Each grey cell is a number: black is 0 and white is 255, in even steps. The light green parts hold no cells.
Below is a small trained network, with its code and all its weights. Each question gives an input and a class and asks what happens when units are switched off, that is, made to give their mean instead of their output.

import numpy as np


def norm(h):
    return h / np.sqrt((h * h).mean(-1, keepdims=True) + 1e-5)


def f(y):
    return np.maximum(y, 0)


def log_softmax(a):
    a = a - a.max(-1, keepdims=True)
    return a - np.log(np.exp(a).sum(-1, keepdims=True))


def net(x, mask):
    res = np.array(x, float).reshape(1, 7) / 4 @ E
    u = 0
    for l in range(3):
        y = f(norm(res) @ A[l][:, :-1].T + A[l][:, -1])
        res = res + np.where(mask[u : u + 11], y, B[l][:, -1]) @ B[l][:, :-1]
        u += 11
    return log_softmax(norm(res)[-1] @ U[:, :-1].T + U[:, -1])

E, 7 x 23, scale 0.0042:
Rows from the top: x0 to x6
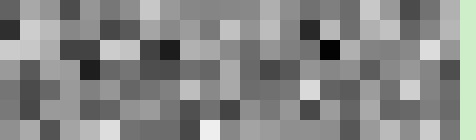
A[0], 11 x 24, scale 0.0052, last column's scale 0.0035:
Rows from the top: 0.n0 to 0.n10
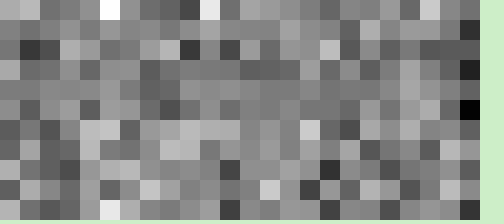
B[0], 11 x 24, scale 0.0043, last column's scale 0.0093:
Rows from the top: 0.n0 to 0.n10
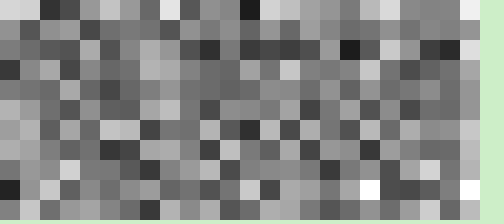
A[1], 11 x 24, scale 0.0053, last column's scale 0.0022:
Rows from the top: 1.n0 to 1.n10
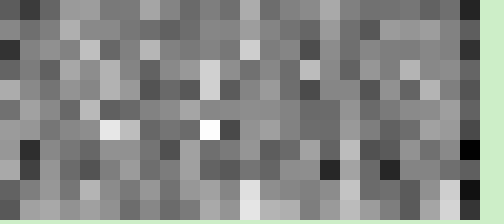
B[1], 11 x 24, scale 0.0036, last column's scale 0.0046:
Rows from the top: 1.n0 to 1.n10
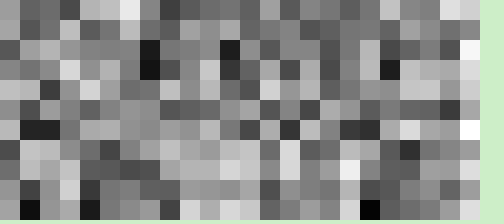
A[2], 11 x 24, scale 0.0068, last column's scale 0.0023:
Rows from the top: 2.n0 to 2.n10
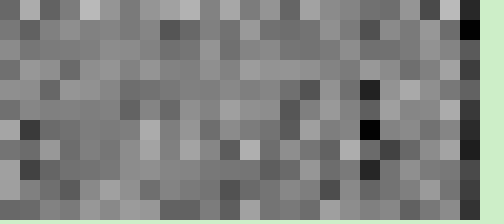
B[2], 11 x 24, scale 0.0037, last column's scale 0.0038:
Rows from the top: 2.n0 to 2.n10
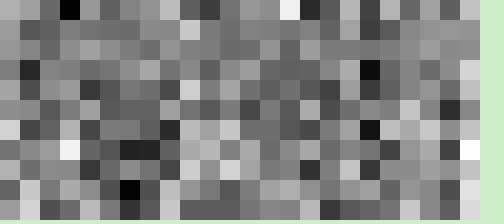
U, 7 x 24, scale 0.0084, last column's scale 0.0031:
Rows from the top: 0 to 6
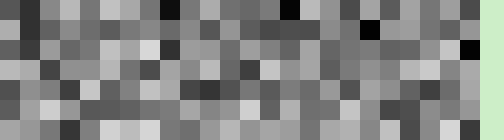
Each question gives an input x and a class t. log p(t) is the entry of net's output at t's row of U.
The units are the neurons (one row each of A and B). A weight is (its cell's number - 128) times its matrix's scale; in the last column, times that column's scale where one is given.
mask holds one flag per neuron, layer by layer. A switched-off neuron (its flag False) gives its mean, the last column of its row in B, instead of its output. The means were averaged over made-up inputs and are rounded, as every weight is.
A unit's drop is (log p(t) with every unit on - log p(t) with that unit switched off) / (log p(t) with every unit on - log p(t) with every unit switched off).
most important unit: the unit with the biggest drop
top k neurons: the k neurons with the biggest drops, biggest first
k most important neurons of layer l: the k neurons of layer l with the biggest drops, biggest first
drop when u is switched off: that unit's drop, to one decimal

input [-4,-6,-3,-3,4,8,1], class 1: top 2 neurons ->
[0.n2 0.n9]
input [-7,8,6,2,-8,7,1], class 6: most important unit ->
0.n6
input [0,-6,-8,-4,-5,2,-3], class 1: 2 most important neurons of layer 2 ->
[2.n6 2.n8]
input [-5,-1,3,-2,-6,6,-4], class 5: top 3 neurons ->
[0.n0 0.n6 1.n8]
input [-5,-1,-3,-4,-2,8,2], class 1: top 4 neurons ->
[0.n2 0.n9 0.n0 0.n3]
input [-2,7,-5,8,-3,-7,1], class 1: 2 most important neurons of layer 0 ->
[0.n9 0.n3]
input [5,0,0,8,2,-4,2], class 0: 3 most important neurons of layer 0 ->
[0.n0 0.n10 0.n7]
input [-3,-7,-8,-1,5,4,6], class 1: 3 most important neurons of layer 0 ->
[0.n2 0.n9 0.n0]
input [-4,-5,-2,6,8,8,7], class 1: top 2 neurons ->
[0.n2 0.n5]
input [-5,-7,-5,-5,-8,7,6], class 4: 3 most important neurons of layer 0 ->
[0.n2 0.n6 0.n0]
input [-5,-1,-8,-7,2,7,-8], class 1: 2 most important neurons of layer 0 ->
[0.n9 0.n2]
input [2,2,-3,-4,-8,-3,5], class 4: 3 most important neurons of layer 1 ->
[1.n8 1.n3 1.n7]
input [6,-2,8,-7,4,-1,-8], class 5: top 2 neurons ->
[0.n0 1.n8]
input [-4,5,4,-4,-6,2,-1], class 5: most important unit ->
0.n9
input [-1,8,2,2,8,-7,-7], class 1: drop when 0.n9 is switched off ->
0.6
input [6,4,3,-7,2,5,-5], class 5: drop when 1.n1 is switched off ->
0.0
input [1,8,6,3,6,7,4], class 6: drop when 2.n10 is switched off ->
0.1
